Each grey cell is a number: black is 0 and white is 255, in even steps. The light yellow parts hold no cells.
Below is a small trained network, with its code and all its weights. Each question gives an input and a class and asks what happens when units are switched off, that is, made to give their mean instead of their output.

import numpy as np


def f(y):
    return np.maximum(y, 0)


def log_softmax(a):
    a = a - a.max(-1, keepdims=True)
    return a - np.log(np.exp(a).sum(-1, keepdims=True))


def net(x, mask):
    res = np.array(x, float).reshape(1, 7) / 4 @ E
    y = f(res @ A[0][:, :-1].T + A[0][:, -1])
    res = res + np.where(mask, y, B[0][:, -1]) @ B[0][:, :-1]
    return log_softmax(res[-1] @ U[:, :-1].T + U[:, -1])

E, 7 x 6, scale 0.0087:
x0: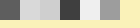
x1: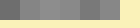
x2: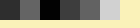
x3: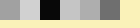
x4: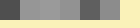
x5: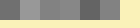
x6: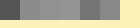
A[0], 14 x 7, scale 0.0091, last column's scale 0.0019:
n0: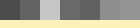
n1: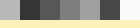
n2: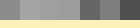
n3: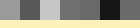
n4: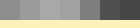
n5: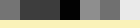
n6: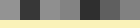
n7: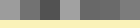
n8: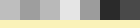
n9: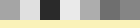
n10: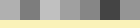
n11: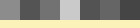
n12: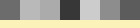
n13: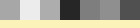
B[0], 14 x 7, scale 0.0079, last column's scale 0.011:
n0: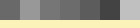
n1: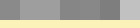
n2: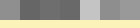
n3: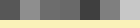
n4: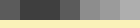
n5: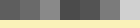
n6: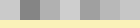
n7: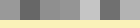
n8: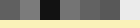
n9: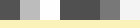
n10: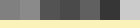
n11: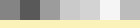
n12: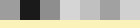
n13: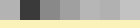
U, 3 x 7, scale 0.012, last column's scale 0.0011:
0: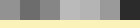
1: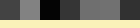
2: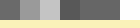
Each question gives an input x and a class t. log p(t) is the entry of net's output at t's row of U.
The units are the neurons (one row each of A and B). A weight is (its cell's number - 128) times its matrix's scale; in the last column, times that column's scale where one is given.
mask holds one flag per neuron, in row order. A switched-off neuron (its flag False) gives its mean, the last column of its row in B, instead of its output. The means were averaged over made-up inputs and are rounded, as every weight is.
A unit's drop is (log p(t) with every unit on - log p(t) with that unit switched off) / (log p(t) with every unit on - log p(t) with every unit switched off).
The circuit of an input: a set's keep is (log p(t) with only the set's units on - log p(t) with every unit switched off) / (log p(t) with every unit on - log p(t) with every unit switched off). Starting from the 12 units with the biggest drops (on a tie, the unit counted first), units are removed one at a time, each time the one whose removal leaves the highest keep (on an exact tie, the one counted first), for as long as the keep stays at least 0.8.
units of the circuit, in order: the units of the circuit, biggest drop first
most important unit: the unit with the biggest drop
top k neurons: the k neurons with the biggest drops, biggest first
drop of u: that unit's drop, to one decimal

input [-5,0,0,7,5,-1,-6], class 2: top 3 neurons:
(n9 n12 n13)
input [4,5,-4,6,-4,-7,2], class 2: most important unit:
n9
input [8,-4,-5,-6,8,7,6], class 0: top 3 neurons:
(n12 n13 n9)
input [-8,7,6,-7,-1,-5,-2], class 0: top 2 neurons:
(n6 n9)
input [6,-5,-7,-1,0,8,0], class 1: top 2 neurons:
(n8 n10)
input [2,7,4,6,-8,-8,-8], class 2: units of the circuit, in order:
(n9 n8)
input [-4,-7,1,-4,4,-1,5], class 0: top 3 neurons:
(n9 n6 n10)
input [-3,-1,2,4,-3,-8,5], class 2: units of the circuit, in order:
(n9 n12 n8)
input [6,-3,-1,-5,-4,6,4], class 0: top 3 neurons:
(n12 n9 n13)
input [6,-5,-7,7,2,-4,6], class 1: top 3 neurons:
(n8 n4 n10)
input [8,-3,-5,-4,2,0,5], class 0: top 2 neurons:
(n12 n13)
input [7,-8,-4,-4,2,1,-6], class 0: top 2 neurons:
(n12 n13)
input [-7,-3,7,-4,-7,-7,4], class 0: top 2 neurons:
(n6 n8)
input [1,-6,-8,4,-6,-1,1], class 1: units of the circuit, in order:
(n8)
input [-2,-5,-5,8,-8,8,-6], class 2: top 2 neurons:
(n9 n1)
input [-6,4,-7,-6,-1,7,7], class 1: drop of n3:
0.3
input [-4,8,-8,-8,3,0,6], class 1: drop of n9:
0.2
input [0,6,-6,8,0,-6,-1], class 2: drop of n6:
-0.2
